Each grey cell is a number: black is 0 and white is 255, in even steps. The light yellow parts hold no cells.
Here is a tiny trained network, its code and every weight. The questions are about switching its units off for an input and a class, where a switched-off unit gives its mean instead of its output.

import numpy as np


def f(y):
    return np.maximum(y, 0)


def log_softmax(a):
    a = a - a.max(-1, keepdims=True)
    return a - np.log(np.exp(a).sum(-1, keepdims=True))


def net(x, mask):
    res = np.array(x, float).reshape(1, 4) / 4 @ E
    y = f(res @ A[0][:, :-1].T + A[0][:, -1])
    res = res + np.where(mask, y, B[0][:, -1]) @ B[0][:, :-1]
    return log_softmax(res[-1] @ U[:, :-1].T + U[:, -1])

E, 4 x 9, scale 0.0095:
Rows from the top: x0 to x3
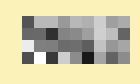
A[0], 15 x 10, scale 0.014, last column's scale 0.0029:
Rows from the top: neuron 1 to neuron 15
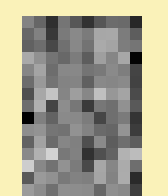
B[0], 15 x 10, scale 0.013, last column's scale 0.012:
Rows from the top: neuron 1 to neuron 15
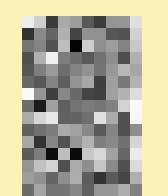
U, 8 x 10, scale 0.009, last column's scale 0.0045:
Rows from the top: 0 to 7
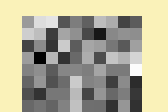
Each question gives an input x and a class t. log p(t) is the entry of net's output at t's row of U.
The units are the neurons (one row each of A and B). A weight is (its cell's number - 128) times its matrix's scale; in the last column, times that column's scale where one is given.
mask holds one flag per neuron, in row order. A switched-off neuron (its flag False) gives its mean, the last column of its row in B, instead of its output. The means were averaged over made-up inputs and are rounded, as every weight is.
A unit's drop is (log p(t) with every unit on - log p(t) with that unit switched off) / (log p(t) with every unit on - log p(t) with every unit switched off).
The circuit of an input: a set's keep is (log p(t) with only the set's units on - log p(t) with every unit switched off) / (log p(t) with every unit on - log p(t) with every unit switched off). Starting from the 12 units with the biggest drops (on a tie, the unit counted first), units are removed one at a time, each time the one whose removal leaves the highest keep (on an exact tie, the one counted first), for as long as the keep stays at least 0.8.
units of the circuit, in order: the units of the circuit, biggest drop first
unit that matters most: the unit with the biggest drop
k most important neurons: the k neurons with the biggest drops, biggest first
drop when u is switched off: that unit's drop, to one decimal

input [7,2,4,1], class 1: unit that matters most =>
neuron 7
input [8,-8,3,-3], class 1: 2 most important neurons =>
[neuron 7; neuron 2]
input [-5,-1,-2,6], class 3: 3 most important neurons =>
[neuron 8; neuron 11; neuron 7]
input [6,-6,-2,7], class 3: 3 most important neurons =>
[neuron 8; neuron 11; neuron 1]
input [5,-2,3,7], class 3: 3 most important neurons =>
[neuron 8; neuron 1; neuron 11]
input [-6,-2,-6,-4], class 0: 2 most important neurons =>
[neuron 9; neuron 7]
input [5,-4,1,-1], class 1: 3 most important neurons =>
[neuron 7; neuron 2; neuron 3]
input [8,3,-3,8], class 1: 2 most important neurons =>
[neuron 7; neuron 14]
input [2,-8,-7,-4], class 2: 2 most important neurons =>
[neuron 12; neuron 13]
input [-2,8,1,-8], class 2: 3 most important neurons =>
[neuron 8; neuron 11; neuron 3]
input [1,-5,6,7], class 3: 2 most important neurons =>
[neuron 8; neuron 9]
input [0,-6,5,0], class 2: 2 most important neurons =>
[neuron 12; neuron 9]
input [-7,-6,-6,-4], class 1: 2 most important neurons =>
[neuron 1; neuron 13]
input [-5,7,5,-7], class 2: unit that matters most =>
neuron 8
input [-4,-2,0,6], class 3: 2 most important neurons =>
[neuron 8; neuron 11]
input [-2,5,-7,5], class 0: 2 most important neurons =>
[neuron 9; neuron 12]
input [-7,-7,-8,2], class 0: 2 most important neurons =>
[neuron 9; neuron 7]
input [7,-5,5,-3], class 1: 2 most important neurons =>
[neuron 7; neuron 9]
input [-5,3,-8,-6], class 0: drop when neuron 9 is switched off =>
0.2
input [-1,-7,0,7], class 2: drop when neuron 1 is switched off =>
0.1
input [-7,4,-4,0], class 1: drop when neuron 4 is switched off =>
0.0
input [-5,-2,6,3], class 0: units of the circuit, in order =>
[neuron 13]
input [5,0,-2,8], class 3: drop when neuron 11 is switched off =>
0.1
